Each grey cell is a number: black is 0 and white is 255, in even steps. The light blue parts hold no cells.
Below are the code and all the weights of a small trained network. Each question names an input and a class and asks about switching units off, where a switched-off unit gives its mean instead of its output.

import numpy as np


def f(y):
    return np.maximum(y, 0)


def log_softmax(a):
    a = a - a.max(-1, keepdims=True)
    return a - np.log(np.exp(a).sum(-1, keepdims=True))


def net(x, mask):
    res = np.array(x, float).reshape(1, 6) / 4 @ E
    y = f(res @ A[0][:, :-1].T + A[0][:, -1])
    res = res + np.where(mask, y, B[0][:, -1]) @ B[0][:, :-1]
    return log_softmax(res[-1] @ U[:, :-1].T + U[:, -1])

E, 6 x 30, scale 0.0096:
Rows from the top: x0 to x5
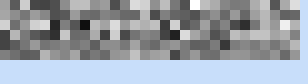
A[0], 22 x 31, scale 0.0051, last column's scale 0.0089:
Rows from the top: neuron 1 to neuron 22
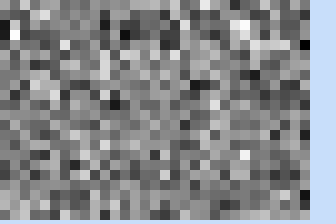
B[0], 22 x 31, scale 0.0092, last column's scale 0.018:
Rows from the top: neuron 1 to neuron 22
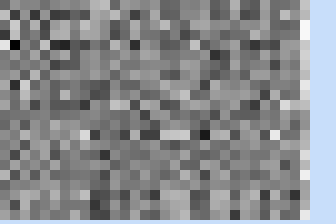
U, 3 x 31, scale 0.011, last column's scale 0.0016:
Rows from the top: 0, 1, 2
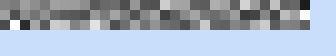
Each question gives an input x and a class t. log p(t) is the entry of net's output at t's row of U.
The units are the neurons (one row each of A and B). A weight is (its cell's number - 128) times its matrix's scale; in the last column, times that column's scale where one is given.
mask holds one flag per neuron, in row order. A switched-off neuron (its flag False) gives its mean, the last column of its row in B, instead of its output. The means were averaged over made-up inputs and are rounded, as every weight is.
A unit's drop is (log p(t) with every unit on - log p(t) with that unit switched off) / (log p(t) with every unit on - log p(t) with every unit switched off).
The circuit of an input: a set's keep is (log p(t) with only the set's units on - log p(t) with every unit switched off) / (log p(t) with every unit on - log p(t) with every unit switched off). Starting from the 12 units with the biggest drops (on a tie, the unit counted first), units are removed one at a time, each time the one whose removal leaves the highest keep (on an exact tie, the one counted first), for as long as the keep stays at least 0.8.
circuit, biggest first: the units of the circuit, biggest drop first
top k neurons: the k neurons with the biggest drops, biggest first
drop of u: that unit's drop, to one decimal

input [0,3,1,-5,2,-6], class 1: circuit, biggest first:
(neuron 22)
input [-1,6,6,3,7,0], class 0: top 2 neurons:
(neuron 20; neuron 11)
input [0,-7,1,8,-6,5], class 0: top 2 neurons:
(neuron 22; neuron 11)
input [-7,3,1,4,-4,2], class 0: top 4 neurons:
(neuron 9; neuron 6; neuron 1; neuron 8)
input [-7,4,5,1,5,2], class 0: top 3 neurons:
(neuron 20; neuron 5; neuron 11)
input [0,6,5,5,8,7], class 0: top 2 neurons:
(neuron 22; neuron 20)
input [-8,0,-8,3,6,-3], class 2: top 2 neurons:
(neuron 4; neuron 3)
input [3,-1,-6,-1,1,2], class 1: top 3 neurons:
(neuron 11; neuron 22; neuron 20)
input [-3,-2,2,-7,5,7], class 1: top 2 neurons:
(neuron 2; neuron 22)
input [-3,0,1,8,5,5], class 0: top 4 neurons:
(neuron 22; neuron 5; neuron 6; neuron 1)
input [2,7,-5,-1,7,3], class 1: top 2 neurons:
(neuron 11; neuron 22)
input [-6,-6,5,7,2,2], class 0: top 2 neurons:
(neuron 20; neuron 22)
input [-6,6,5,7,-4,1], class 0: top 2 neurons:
(neuron 20; neuron 22)
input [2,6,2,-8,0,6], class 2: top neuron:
(neuron 5)
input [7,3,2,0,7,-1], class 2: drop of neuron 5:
0.3
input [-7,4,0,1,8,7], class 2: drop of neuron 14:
0.2
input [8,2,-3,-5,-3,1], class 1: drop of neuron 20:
0.0
